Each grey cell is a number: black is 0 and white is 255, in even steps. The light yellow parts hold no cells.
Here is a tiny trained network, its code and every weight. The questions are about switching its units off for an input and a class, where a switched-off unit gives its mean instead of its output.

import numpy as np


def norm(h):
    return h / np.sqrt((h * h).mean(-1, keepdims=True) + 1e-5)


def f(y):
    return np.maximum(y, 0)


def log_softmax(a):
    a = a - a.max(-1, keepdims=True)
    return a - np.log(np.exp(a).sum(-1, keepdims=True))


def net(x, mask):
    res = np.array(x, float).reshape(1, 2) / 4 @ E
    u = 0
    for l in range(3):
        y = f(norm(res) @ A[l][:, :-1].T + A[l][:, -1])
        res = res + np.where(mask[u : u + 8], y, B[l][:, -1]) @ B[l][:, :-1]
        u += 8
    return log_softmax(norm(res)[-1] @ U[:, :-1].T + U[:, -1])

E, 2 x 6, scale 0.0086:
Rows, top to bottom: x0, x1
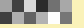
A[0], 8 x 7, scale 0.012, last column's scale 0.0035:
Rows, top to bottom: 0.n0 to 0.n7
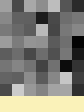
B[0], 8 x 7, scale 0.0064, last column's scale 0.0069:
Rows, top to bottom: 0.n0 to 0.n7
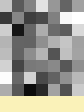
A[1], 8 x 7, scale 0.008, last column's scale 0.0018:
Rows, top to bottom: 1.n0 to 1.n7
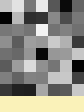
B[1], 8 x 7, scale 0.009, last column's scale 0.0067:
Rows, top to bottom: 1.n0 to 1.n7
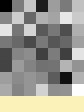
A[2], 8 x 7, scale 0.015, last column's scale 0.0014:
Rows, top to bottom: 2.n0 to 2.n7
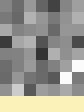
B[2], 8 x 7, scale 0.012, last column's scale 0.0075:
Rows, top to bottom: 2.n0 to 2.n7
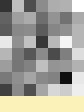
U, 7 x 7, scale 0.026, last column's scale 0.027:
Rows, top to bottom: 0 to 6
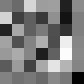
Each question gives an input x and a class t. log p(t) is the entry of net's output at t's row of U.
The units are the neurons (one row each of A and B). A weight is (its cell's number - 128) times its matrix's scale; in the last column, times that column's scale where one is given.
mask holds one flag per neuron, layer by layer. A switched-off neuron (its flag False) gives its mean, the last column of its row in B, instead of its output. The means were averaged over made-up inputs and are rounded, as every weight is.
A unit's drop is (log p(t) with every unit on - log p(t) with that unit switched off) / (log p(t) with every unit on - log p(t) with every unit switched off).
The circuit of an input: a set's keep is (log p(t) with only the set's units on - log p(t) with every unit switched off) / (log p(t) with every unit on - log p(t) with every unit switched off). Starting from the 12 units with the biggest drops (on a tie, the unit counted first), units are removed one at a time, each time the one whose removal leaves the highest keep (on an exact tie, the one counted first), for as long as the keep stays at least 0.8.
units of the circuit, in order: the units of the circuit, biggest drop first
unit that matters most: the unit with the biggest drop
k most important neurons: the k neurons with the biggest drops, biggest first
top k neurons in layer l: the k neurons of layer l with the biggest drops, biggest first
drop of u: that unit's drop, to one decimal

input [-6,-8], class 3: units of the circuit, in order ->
[0.n2]
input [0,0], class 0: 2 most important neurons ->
[0.n6; 0.n7]
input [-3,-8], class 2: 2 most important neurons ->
[0.n1; 2.n6]
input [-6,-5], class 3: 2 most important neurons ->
[2.n6; 0.n2]
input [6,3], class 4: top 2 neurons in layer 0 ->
[0.n7; 0.n2]
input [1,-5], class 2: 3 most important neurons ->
[1.n0; 2.n6; 2.n0]
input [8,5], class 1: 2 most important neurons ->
[0.n0; 0.n1]
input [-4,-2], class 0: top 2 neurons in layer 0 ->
[0.n2; 0.n1]
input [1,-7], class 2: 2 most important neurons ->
[2.n6; 1.n0]
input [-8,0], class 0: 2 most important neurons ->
[0.n1; 1.n2]
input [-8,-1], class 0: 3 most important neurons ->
[0.n1; 0.n2; 1.n7]
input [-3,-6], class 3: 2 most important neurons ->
[0.n2; 1.n0]
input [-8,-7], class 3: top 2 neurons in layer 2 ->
[2.n6; 2.n7]
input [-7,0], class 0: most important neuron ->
[0.n1]
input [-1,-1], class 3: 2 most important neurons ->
[2.n6; 0.n2]
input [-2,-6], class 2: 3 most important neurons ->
[0.n1; 2.n6; 2.n7]
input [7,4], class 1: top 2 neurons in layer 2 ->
[2.n7; 2.n3]
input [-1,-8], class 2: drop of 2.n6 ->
0.4
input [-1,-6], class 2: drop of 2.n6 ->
0.3
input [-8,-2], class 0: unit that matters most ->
0.n2
